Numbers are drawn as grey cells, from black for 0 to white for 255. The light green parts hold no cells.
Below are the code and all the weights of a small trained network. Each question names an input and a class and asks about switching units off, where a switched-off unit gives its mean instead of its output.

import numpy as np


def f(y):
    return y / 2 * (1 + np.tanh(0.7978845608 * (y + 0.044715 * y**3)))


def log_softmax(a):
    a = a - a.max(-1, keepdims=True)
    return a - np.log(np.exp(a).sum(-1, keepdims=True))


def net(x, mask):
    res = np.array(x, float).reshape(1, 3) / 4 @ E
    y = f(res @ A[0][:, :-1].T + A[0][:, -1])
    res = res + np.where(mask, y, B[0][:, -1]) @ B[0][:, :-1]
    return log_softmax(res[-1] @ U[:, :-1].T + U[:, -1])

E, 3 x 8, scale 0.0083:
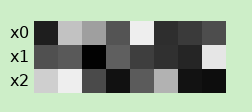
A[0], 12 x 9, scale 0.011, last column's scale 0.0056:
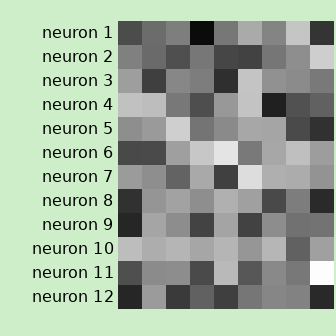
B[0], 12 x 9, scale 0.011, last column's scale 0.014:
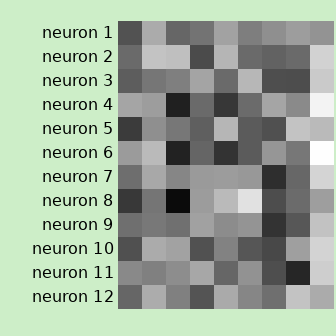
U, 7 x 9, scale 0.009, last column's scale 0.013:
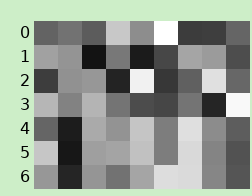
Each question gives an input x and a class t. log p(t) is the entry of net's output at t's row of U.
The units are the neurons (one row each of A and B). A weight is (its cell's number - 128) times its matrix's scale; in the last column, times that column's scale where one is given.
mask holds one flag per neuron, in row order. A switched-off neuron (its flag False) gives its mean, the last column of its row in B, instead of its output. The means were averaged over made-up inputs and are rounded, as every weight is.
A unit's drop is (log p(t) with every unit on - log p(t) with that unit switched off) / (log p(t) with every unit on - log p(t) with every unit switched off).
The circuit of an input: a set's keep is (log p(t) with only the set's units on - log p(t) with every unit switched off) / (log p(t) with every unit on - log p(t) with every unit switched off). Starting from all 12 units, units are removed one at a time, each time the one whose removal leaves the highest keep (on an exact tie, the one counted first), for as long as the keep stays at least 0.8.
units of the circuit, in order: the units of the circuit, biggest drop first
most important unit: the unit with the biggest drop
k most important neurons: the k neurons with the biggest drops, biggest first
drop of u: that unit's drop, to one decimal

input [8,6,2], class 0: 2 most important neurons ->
(neuron 11; neuron 9)
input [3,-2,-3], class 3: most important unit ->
neuron 4
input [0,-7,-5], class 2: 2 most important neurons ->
(neuron 10; neuron 5)
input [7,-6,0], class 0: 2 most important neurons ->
(neuron 11; neuron 8)
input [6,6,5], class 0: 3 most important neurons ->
(neuron 11; neuron 9; neuron 6)
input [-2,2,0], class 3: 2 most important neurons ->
(neuron 5; neuron 8)
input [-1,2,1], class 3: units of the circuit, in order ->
(neuron 5; neuron 8; neuron 6)
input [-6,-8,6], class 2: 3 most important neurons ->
(neuron 5; neuron 10; neuron 6)
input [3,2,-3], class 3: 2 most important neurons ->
(neuron 4; neuron 3)
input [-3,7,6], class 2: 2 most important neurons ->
(neuron 2; neuron 6)
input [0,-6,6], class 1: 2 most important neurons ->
(neuron 4; neuron 2)
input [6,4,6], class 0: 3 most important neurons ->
(neuron 6; neuron 9; neuron 11)
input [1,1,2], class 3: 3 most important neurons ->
(neuron 6; neuron 8; neuron 5)
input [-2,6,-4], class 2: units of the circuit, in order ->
(neuron 2)
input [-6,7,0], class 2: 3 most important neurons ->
(neuron 2; neuron 11; neuron 12)
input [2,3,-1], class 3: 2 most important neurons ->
(neuron 5; neuron 10)
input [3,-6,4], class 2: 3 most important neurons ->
(neuron 5; neuron 6; neuron 10)
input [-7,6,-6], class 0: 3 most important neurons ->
(neuron 3; neuron 7; neuron 4)
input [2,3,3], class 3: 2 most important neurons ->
(neuron 6; neuron 5)
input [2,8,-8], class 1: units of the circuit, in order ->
(neuron 6)
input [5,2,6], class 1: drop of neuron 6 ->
-0.1
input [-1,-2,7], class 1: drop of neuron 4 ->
0.5
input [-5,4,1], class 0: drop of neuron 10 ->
0.1
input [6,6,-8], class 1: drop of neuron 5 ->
0.0
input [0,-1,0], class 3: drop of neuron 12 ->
0.2
